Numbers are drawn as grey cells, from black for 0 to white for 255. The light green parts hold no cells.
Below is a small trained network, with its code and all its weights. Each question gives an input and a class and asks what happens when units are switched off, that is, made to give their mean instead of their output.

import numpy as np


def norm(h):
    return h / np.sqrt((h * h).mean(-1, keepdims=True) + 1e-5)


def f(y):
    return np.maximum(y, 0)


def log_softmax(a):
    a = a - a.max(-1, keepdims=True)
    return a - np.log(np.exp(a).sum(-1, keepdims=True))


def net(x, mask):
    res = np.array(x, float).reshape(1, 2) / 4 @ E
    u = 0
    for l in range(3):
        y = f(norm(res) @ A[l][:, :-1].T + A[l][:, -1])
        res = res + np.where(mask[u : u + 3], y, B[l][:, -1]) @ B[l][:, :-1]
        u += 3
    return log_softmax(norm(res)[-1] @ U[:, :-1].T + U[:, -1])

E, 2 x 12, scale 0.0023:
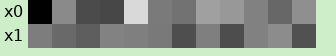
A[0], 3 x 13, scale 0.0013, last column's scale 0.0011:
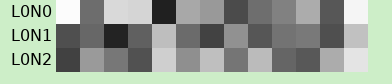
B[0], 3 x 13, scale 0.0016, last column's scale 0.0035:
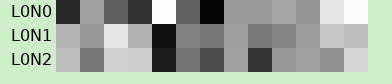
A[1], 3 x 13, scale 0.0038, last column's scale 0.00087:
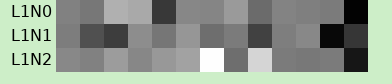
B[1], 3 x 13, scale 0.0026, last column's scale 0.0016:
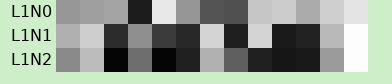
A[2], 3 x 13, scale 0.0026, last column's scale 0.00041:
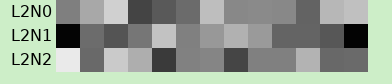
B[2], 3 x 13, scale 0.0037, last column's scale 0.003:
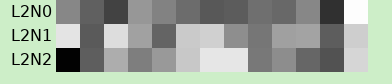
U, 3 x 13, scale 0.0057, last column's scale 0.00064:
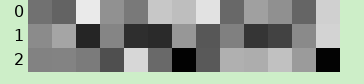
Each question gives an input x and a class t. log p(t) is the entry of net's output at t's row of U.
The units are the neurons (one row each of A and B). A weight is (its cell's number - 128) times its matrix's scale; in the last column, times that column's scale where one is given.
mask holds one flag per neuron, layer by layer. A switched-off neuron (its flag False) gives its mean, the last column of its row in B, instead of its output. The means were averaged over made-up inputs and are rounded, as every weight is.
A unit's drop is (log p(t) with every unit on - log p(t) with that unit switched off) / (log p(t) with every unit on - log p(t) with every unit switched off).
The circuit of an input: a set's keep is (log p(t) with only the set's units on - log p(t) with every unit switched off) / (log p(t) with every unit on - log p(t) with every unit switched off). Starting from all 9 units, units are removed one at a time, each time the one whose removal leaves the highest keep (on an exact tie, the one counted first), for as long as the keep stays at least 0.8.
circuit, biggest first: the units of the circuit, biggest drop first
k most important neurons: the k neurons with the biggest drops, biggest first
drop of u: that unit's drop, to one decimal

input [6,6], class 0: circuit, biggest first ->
[L2N1]
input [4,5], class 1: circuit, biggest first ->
[L0N0; L1N1]
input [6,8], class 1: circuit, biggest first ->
[L1N1; L0N0]
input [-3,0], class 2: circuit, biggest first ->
[L0N0; L1N2]
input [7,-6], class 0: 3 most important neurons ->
[L2N1; L1N1; L0N2]
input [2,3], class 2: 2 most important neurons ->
[L0N1; L1N0]
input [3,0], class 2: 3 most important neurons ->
[L0N1; L0N2; L0N0]
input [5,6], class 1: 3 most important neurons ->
[L0N0; L1N1; L2N2]
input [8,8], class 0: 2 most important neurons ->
[L2N1; L1N2]
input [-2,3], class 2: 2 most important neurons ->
[L0N0; L1N2]
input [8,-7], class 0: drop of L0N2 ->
0.1
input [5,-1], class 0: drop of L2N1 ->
0.2
